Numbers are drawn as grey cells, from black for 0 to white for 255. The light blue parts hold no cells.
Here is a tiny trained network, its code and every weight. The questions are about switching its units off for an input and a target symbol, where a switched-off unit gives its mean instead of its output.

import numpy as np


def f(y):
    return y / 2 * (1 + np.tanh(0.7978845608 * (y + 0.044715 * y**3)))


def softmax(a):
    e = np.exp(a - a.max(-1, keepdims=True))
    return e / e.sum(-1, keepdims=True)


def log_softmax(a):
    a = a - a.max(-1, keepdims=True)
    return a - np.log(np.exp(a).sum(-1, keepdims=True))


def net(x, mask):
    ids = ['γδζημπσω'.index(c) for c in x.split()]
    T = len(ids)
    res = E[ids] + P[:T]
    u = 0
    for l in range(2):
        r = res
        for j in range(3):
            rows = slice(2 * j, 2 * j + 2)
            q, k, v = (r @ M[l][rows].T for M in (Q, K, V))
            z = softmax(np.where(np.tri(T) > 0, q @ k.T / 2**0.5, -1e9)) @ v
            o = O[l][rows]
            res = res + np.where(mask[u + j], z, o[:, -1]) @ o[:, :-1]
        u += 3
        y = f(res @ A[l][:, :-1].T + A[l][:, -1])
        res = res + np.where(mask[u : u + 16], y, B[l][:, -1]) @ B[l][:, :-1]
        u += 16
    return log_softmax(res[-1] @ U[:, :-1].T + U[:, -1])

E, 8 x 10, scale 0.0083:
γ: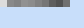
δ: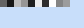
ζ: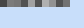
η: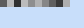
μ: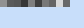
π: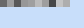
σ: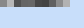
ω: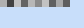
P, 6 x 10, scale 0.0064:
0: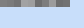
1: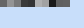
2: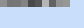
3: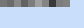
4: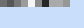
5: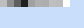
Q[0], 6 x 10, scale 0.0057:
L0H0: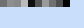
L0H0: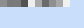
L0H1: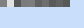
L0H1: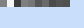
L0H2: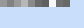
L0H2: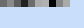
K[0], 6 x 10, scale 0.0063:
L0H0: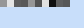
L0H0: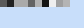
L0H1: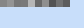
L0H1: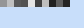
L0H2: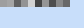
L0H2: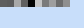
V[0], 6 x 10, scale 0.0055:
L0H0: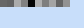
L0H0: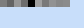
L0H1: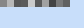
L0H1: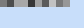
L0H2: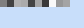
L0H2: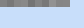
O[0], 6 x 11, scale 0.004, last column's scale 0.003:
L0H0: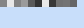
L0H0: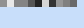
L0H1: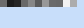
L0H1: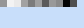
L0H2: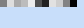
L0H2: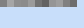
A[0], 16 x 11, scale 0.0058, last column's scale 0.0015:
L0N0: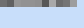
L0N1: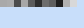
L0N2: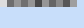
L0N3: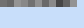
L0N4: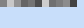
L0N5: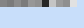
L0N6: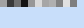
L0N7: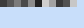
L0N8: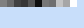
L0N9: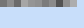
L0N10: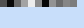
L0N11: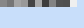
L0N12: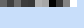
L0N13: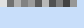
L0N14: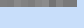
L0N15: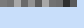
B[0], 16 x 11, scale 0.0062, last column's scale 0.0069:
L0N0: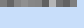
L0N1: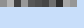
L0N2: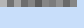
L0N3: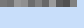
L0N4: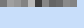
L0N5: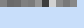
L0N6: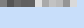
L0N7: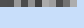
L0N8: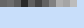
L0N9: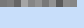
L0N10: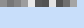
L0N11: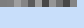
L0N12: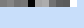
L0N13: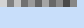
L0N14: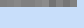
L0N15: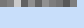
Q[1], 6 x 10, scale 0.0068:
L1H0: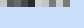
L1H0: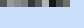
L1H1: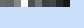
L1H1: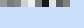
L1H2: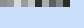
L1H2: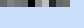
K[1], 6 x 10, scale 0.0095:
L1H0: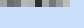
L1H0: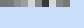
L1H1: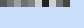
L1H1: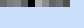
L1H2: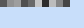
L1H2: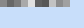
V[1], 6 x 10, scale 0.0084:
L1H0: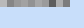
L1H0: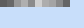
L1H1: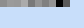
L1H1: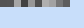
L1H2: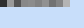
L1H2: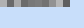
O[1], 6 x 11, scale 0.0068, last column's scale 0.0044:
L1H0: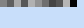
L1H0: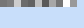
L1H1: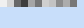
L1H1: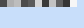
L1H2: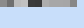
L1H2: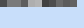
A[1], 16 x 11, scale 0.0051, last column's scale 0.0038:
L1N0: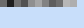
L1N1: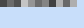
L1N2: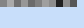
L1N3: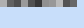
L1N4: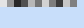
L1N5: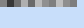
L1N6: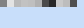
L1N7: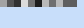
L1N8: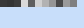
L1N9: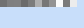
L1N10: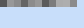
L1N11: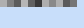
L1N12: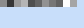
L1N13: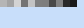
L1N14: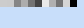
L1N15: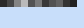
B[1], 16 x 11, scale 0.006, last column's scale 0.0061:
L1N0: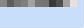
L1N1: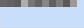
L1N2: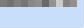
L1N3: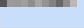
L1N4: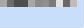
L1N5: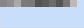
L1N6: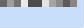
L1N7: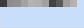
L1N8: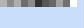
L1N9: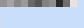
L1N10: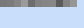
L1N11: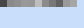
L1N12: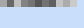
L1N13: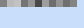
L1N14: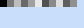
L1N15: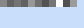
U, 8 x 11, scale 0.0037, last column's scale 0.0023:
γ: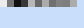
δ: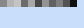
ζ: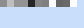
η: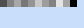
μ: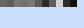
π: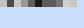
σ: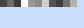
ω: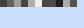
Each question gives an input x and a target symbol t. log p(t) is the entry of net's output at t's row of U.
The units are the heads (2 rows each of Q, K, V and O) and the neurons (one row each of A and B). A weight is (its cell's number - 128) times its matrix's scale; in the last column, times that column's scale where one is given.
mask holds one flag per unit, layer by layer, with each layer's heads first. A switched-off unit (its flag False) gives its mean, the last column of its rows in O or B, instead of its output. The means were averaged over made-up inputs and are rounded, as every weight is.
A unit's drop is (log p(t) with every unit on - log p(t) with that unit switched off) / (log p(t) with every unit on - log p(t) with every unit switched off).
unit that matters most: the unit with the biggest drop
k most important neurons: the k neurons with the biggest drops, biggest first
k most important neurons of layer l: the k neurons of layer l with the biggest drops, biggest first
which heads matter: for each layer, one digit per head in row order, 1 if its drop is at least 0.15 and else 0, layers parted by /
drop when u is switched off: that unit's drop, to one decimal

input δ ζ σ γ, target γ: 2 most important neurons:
(L0N6 L1N4)
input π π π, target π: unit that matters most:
L1H0
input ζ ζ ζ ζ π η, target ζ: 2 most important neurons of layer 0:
(L0N7 L0N6)
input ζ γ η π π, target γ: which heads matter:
100 / 010
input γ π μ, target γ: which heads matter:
001 / 011
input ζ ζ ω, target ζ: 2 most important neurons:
(L0N7 L0N12)
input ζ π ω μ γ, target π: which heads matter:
000 / 111
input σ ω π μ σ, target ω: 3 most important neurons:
(L0N12 L0N10 L0N13)
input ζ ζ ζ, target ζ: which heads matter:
000 / 110
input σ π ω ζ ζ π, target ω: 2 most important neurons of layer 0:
(L0N13 L0N6)
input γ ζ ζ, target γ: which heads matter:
000 / 011
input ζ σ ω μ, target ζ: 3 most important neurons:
(L0N12 L0N7 L0N10)
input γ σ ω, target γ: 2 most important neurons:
(L0N12 L1N4)
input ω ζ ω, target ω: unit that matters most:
L1H2
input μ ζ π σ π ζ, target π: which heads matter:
100 / 011
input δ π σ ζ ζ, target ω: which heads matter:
110 / 101
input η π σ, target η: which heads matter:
000 / 011
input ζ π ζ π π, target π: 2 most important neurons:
(L0N10 L0N12)
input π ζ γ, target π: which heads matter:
000 / 110
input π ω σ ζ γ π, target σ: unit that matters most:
L1H0
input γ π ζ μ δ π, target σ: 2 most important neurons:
(L0N10 L1N6)
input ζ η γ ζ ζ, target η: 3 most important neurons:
(L1N14 L0N12 L0N10)
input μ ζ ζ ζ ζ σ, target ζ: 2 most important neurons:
(L0N7 L0N6)
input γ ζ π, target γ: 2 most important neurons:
(L0N12 L1N4)
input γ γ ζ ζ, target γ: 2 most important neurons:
(L0N12 L1N4)
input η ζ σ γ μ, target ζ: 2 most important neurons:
(L0N10 L0N12)
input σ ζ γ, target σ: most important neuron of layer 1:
(L1N7)
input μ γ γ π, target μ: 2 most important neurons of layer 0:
(L0N12 L0N8)
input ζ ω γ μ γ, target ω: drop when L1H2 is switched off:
0.3
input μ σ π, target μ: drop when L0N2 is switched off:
0.0
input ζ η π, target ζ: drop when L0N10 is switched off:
0.1
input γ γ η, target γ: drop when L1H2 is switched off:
0.3
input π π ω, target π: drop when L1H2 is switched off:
0.1
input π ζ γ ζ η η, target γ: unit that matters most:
L0H0
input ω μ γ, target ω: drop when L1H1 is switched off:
0.2
